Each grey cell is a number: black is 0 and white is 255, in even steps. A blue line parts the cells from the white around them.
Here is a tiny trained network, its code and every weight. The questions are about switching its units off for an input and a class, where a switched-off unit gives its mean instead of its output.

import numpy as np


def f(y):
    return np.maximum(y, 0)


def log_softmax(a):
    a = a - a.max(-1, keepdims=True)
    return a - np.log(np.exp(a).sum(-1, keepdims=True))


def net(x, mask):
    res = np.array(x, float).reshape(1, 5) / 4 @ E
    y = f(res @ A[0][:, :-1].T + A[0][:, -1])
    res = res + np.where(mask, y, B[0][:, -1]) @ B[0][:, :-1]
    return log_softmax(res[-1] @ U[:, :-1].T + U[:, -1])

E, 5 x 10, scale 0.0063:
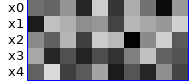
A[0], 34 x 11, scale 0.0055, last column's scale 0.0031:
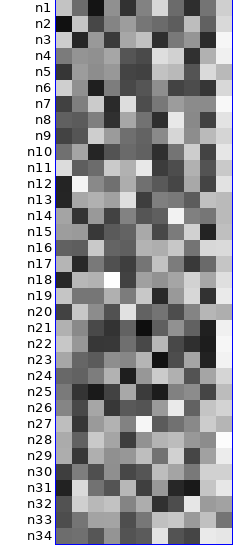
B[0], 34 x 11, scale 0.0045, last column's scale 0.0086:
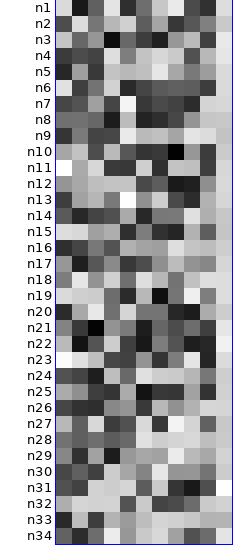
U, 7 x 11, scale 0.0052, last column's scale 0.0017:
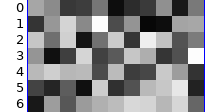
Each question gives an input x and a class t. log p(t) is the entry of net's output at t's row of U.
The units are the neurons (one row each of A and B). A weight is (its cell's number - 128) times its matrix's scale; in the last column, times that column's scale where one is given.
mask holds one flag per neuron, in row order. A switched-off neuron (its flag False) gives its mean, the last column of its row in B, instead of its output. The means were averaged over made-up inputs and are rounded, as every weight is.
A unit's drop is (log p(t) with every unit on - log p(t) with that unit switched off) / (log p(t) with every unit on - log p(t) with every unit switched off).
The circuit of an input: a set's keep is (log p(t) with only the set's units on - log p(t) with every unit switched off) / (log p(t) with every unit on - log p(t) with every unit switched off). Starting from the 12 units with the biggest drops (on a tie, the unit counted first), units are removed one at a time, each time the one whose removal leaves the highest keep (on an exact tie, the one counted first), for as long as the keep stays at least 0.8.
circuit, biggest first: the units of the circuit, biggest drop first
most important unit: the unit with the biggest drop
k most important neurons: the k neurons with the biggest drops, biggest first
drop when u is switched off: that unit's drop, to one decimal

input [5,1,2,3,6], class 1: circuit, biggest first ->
[n31 n20]
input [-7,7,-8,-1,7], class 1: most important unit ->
n12
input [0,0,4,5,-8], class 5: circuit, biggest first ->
[n14 n8]
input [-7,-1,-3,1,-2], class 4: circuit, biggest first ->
[n18 n19]
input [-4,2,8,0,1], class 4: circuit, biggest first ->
[n32 n15]
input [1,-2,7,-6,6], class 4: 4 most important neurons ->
[n32 n23 n11 n19]
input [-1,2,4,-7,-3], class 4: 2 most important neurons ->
[n32 n18]
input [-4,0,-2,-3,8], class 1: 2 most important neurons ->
[n12 n2]
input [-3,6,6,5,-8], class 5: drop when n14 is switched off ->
0.1
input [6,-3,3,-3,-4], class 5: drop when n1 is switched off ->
0.2
